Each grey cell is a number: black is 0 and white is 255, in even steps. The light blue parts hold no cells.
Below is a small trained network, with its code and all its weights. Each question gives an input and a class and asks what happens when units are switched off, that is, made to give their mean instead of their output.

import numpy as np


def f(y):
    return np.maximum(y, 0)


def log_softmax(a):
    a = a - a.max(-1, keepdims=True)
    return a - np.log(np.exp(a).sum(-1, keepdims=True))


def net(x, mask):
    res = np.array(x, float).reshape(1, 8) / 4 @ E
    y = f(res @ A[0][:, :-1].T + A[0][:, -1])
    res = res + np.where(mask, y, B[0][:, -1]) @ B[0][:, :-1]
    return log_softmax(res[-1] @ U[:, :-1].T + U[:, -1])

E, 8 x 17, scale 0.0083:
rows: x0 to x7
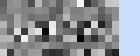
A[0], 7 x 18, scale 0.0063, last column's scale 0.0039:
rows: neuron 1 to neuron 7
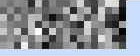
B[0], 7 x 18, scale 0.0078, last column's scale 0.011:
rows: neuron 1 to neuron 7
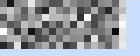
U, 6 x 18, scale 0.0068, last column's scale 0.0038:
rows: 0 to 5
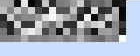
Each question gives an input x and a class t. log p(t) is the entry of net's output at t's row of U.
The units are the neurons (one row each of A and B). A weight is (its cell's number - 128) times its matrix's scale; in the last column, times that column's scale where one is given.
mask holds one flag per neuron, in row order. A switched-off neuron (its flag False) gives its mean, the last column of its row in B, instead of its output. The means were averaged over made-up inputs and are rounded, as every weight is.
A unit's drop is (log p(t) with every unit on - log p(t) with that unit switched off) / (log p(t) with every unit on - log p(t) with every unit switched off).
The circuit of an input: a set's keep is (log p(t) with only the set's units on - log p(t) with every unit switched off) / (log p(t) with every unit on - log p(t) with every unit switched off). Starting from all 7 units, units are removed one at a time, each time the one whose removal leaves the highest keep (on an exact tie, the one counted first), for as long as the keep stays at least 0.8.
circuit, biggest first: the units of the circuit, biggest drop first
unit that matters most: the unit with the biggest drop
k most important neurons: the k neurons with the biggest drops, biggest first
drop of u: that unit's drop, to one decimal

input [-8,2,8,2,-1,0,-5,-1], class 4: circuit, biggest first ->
neuron 4
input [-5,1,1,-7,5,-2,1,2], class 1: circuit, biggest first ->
neuron 2; neuron 6
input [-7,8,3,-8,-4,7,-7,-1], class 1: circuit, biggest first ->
neuron 6; neuron 2
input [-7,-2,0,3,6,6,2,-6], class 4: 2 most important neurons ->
neuron 4; neuron 3
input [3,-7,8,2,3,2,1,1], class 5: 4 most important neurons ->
neuron 4; neuron 6; neuron 2; neuron 5
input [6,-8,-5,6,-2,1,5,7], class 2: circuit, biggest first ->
neuron 3; neuron 6
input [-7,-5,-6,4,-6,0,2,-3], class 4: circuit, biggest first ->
neuron 4; neuron 5
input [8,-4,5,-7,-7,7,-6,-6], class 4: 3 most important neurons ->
neuron 1; neuron 5; neuron 3
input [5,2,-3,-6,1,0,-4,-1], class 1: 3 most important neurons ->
neuron 2; neuron 6; neuron 4
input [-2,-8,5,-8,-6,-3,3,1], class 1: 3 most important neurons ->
neuron 6; neuron 2; neuron 5
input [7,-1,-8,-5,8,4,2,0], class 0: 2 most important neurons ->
neuron 5; neuron 4
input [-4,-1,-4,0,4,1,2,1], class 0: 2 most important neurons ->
neuron 5; neuron 1
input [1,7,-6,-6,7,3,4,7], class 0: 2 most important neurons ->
neuron 5; neuron 6
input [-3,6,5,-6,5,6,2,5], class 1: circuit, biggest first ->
neuron 6
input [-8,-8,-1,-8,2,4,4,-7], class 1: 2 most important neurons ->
neuron 2; neuron 6
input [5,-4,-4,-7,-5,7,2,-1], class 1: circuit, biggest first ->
neuron 6; neuron 2
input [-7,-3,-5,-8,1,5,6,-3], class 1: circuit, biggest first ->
neuron 2; neuron 6
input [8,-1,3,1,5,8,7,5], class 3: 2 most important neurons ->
neuron 7; neuron 4
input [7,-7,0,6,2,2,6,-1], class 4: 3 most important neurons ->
neuron 1; neuron 6; neuron 2
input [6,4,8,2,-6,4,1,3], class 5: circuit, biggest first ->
neuron 5
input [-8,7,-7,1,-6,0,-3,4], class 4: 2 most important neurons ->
neuron 4; neuron 5
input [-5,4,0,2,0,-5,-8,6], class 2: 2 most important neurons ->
neuron 3; neuron 7
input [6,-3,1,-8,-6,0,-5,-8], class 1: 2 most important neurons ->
neuron 2; neuron 6
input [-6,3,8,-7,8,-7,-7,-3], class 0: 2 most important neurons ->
neuron 5; neuron 7
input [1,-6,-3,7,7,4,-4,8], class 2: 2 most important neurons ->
neuron 3; neuron 6
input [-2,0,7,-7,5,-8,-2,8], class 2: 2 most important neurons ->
neuron 3; neuron 7
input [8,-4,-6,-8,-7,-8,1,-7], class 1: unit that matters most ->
neuron 2
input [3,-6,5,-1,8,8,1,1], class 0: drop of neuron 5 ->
1.5
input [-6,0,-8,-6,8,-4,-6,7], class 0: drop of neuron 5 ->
1.0
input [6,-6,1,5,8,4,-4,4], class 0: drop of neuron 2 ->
0.0
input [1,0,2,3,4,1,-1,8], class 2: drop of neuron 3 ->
0.7
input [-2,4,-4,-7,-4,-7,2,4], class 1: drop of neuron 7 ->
0.2
